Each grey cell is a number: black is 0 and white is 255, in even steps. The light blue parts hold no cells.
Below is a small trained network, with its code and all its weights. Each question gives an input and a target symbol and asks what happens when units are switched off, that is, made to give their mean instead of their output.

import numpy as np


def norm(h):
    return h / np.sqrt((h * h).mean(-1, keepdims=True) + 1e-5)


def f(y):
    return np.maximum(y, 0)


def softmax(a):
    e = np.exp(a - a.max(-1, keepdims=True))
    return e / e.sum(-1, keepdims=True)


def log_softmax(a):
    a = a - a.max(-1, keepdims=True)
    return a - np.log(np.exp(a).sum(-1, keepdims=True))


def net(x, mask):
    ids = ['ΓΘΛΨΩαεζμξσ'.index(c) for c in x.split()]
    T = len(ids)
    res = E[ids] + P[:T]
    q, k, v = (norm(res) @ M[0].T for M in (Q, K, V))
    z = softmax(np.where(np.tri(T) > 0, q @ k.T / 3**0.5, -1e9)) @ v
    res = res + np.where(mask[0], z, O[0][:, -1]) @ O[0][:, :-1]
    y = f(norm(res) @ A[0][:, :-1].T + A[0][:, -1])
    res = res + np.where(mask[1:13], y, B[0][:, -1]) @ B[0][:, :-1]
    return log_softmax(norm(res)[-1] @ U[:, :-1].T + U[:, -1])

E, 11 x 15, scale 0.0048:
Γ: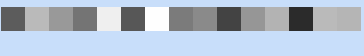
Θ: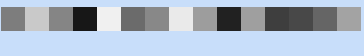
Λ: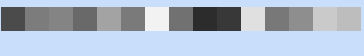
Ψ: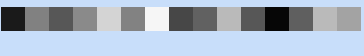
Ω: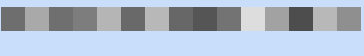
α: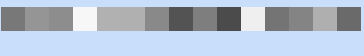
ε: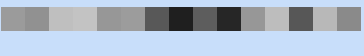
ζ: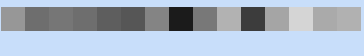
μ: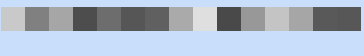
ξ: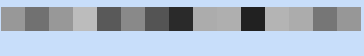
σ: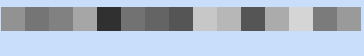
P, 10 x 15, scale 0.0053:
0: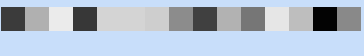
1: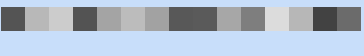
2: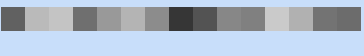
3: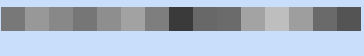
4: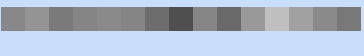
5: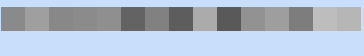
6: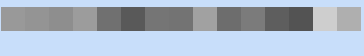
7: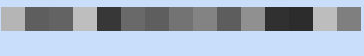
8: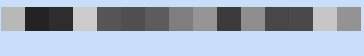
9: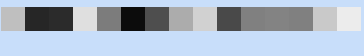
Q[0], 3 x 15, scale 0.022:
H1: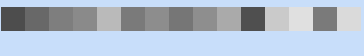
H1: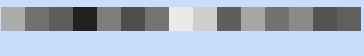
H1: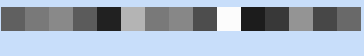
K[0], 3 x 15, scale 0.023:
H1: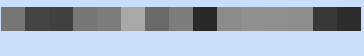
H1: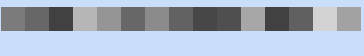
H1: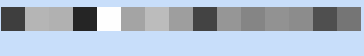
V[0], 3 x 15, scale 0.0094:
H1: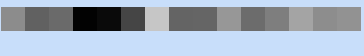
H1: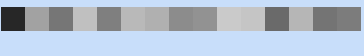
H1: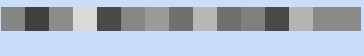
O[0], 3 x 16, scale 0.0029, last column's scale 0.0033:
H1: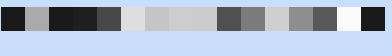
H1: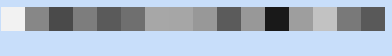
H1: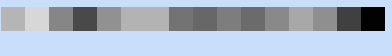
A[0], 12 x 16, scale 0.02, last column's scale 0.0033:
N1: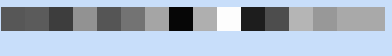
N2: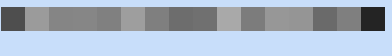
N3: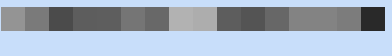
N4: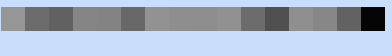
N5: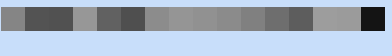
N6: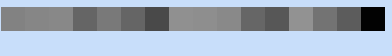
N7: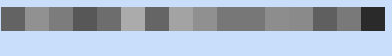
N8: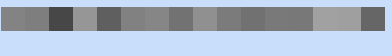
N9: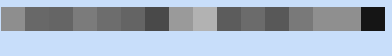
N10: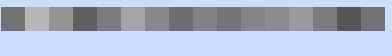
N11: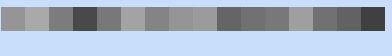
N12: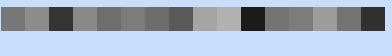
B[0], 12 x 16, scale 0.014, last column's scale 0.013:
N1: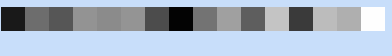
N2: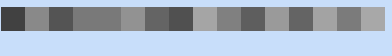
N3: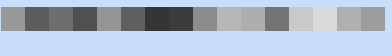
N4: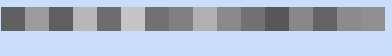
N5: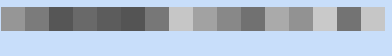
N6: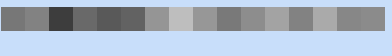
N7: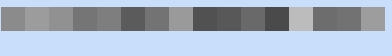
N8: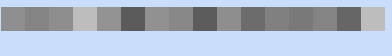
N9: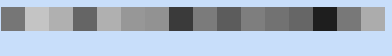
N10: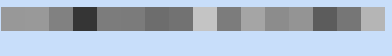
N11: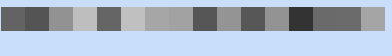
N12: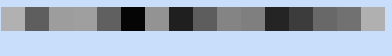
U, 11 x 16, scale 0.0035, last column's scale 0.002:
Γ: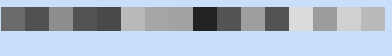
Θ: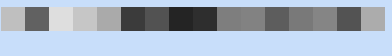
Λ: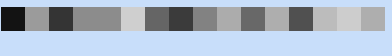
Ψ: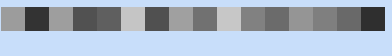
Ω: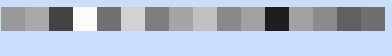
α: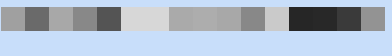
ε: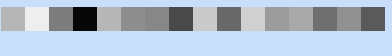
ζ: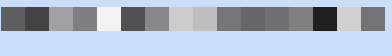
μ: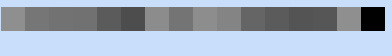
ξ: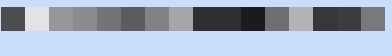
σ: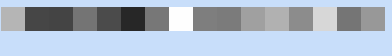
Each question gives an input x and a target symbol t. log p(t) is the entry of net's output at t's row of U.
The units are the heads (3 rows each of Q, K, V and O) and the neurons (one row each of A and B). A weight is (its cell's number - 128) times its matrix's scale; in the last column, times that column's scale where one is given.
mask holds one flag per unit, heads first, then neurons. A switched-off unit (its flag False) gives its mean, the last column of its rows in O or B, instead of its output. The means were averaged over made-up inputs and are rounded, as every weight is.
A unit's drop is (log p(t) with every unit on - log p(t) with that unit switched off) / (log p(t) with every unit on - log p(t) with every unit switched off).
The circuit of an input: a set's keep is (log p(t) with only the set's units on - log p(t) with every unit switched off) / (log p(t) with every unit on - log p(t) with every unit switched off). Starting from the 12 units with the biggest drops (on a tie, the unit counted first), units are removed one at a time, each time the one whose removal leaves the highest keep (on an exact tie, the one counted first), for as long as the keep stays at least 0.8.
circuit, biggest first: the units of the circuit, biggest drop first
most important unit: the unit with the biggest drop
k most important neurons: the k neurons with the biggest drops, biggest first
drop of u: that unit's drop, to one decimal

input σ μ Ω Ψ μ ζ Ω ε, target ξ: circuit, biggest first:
[N7 N1 H1]
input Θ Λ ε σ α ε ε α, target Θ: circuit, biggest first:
[H1 N1]
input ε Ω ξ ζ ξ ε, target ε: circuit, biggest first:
[H1 N1 N10]
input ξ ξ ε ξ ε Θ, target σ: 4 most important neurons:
[N6 N1 N9 N12]
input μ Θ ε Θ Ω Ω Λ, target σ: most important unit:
N1
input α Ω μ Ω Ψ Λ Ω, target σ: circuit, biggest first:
[N1 N5]
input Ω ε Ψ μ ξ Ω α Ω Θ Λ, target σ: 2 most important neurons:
[N5 N1]
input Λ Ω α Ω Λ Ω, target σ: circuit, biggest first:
[N1 N5 H1]
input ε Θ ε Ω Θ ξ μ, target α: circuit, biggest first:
[H1 N11 N1]
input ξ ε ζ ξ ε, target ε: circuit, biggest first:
[N1 H1 N10]
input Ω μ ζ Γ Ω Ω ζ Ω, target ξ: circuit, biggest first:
[H1 N7 N1]
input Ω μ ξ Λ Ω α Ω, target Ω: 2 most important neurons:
[N4 N1]
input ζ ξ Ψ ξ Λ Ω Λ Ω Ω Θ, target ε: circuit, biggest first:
[N9 N1 N3]
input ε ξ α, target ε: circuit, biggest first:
[N1 N10]
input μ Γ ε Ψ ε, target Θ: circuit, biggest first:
[H1 N1]
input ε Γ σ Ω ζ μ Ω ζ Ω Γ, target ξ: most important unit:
N7
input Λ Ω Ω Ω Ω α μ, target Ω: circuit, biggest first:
[H1 N4 N1]
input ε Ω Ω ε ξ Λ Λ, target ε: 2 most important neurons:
[N1 N12]
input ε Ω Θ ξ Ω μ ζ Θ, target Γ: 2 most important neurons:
[N7 N3]
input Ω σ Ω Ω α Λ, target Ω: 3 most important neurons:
[N4 N1 N12]
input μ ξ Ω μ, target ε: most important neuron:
[N10]
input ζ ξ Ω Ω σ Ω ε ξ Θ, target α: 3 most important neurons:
[N11 N1 N10]
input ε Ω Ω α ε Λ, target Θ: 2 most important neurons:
[N1 N5]
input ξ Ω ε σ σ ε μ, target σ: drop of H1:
1.3
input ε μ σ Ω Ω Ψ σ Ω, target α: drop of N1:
0.2
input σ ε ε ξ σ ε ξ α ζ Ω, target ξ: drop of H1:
0.5
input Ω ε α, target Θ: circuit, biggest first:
[N1]
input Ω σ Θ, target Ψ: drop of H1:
0.6
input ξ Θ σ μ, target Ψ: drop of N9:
0.0
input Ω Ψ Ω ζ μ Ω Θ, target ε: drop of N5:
0.1
